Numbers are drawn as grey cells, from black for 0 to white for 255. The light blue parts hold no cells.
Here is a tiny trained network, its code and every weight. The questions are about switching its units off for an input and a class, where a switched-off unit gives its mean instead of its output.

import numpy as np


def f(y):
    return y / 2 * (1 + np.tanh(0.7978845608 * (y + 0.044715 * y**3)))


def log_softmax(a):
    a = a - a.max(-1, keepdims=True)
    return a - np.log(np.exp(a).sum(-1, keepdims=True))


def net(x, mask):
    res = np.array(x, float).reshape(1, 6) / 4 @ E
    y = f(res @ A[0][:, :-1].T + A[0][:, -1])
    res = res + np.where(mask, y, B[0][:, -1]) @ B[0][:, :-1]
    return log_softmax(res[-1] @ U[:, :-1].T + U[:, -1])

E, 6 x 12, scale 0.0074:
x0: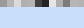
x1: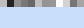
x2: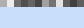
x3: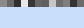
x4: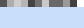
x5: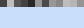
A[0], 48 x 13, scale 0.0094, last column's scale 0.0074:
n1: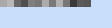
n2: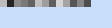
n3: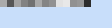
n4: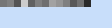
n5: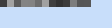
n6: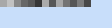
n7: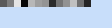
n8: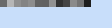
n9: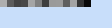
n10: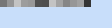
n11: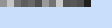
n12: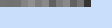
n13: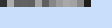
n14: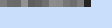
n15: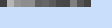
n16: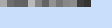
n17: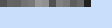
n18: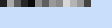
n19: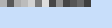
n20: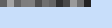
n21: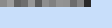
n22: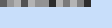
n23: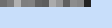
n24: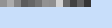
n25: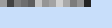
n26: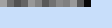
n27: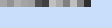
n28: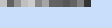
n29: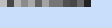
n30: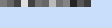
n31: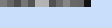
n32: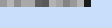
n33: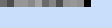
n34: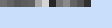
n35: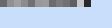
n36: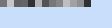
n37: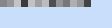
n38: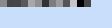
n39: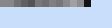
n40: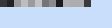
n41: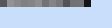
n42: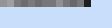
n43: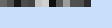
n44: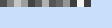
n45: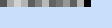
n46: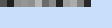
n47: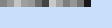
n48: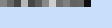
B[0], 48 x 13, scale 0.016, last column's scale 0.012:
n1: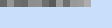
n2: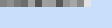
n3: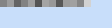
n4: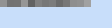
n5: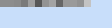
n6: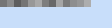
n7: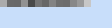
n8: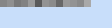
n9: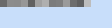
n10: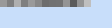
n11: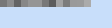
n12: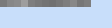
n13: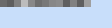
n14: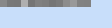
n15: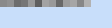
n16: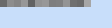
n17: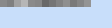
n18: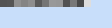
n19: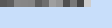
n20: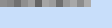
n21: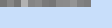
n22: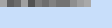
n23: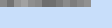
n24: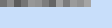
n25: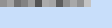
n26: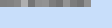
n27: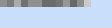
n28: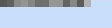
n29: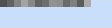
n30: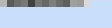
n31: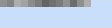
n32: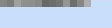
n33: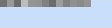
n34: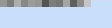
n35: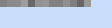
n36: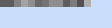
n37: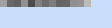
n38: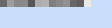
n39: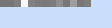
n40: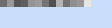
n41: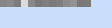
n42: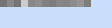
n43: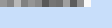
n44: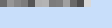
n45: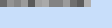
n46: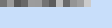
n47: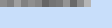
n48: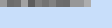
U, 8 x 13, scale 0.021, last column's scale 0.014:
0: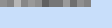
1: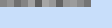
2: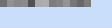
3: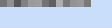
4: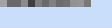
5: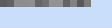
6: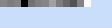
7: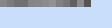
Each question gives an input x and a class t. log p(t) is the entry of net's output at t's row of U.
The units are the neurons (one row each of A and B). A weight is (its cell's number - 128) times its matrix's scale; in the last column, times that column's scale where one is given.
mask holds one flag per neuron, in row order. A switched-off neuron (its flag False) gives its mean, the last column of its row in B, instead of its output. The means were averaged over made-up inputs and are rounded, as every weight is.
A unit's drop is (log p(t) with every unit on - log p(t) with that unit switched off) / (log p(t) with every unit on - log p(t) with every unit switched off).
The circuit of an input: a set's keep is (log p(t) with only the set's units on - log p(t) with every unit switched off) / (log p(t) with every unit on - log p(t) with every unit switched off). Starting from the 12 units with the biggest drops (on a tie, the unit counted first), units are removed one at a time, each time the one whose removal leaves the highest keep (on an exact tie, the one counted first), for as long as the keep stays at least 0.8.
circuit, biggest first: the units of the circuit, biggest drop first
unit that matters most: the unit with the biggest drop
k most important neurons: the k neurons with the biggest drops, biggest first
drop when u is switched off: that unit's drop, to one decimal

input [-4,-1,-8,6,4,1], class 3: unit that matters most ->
n40
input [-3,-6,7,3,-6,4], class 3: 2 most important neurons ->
(n11; n1)
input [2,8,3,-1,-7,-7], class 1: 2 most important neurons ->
(n2; n3)
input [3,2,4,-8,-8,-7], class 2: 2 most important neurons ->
(n38; n9)
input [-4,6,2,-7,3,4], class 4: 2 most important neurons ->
(n7; n37)
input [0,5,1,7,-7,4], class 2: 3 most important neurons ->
(n38; n9; n7)
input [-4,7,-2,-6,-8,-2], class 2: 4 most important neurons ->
(n38; n9; n16; n5)
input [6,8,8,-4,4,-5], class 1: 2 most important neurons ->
(n3; n2)
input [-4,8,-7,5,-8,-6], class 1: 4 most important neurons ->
(n2; n25; n3; n44)
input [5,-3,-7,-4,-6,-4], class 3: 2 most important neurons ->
(n46; n40)
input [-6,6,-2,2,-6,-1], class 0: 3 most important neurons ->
(n43; n34; n31)
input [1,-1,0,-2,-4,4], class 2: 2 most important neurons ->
(n38; n19)
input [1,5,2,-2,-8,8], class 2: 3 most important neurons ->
(n38; n9; n19)
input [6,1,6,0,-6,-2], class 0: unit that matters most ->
n27
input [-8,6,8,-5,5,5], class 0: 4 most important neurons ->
(n43; n34; n31; n40)
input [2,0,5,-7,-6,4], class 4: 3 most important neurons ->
(n7; n22; n37)
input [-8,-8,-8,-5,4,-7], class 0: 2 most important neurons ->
(n43; n34)
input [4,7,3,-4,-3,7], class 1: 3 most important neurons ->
(n3; n25; n19)
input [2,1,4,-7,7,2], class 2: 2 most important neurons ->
(n44; n45)
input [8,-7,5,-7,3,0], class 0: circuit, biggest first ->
(n10)
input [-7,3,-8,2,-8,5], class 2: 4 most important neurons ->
(n38; n9; n16; n26)
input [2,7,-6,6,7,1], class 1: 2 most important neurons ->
(n3; n25)
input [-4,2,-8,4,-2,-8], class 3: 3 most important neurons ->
(n40; n46; n18)
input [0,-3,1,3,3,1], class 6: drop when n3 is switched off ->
0.2
